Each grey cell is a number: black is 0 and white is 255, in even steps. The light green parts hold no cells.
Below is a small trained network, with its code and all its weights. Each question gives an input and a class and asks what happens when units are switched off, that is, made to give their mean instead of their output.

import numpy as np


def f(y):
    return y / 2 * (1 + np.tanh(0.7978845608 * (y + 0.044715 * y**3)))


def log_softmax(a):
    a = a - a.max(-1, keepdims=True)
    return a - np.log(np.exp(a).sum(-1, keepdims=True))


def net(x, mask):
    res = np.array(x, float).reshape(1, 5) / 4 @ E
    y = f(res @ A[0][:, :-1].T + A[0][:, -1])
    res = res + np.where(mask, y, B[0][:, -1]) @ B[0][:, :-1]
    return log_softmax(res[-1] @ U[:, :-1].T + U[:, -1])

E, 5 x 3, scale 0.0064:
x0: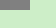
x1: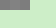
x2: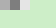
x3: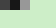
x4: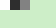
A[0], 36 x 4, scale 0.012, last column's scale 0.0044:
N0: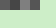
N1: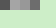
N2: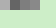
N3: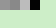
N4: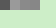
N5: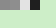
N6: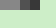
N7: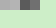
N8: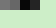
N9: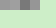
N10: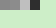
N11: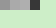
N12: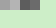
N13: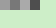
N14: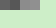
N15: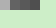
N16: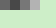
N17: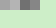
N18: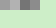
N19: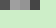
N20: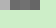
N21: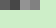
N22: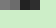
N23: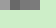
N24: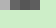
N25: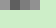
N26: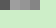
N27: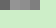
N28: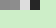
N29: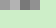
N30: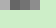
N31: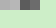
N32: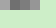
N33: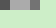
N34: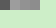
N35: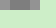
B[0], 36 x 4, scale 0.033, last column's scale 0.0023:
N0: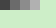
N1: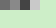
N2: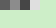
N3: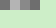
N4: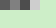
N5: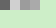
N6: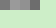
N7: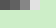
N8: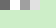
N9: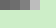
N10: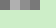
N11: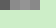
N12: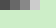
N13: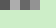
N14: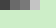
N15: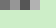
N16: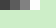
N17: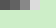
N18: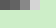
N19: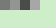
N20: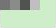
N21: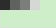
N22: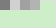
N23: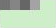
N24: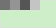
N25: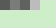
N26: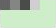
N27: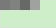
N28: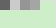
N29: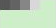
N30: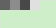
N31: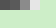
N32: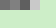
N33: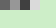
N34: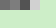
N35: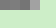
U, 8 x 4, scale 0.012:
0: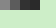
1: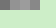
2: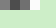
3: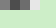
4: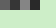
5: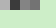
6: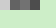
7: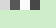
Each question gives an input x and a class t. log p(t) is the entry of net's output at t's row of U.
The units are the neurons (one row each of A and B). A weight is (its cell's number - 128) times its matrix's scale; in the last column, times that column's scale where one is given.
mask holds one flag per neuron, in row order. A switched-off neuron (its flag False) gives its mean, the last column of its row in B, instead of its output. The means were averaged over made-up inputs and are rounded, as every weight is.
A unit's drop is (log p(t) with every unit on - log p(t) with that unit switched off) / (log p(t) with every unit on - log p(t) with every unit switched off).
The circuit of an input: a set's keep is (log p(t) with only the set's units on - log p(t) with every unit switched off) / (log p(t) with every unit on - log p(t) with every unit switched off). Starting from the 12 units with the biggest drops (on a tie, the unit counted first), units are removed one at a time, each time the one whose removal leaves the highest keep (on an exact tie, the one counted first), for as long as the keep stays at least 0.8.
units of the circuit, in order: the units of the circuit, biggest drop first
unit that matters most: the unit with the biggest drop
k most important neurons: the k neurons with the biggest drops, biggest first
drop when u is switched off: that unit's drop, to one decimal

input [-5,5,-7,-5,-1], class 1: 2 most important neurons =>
[N8; N22]
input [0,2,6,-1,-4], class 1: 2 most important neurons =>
[N5; N28]
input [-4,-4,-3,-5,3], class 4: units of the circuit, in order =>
[N31; N7; N12]
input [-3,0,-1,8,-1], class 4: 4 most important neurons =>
[N21; N16; N0; N14]
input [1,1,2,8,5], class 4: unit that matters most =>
N21
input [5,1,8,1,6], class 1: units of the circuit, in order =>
[N5; N28]
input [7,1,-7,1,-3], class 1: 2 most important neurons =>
[N8; N22]
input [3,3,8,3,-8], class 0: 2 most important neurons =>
[N33; N1]
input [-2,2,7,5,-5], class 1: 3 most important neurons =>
[N5; N28; N10]
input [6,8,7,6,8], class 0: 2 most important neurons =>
[N2; N30]
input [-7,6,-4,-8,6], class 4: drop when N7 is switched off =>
0.2
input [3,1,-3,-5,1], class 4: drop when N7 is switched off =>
0.2
